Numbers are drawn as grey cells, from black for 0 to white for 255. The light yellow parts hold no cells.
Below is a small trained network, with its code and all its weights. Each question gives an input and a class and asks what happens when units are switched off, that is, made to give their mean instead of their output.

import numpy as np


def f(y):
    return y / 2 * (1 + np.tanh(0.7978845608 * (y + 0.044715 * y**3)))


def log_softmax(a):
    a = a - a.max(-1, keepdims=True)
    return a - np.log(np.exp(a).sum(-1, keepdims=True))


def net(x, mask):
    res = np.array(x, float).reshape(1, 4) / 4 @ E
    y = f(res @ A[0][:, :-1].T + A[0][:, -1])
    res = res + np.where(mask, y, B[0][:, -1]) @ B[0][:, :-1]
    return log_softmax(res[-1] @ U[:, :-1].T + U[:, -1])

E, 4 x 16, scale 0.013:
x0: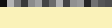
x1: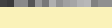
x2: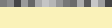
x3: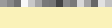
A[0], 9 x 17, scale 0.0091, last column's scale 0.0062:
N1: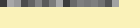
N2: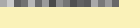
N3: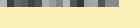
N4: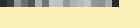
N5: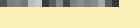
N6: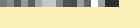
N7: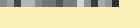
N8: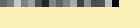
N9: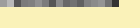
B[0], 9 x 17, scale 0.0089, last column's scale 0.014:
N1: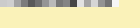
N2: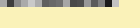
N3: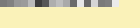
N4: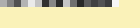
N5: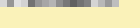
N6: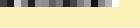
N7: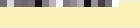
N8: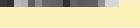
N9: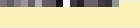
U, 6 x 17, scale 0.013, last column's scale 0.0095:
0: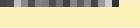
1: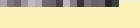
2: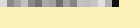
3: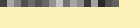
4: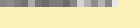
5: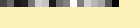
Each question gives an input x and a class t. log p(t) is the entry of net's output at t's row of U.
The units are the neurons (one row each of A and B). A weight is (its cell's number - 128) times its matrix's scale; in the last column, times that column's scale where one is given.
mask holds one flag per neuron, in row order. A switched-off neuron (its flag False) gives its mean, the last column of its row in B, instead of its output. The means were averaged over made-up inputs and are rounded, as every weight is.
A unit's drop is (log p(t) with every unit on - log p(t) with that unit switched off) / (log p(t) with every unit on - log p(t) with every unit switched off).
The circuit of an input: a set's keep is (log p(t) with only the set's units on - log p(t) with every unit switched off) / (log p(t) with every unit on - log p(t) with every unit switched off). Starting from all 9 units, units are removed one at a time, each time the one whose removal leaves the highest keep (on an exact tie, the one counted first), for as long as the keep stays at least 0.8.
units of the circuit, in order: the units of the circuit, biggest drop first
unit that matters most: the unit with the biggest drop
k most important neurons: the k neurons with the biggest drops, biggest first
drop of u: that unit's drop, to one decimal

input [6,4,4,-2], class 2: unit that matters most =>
N1
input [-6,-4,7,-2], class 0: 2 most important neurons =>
N6, N1
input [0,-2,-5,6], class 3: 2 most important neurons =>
N7, N6
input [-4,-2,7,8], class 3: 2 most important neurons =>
N7, N8
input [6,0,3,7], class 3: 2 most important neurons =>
N7, N1
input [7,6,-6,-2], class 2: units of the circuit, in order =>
N1, N5
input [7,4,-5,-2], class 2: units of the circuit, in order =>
N1, N5
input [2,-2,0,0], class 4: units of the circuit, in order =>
N4, N7, N5, N6
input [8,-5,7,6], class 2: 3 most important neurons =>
N5, N1, N8
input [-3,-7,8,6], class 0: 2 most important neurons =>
N6, N4
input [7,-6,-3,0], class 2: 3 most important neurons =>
N1, N4, N5
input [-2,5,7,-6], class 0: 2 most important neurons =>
N6, N7
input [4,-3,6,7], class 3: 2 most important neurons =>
N7, N8
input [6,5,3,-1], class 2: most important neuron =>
N1
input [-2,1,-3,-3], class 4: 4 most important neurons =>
N7, N6, N3, N5
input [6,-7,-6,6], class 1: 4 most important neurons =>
N2, N6, N9, N3
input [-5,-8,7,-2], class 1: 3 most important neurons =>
N2, N9, N8
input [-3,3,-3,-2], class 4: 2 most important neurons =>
N6, N7
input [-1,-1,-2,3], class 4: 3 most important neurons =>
N6, N4, N9
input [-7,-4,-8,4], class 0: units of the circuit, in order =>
N8
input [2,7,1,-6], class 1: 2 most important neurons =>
N4, N7
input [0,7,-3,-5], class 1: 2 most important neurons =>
N4, N7
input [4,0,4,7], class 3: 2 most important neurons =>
N7, N1
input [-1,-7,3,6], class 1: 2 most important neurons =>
N2, N9
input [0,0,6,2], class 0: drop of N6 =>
0.1
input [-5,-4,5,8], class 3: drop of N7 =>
0.7
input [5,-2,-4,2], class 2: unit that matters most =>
N6
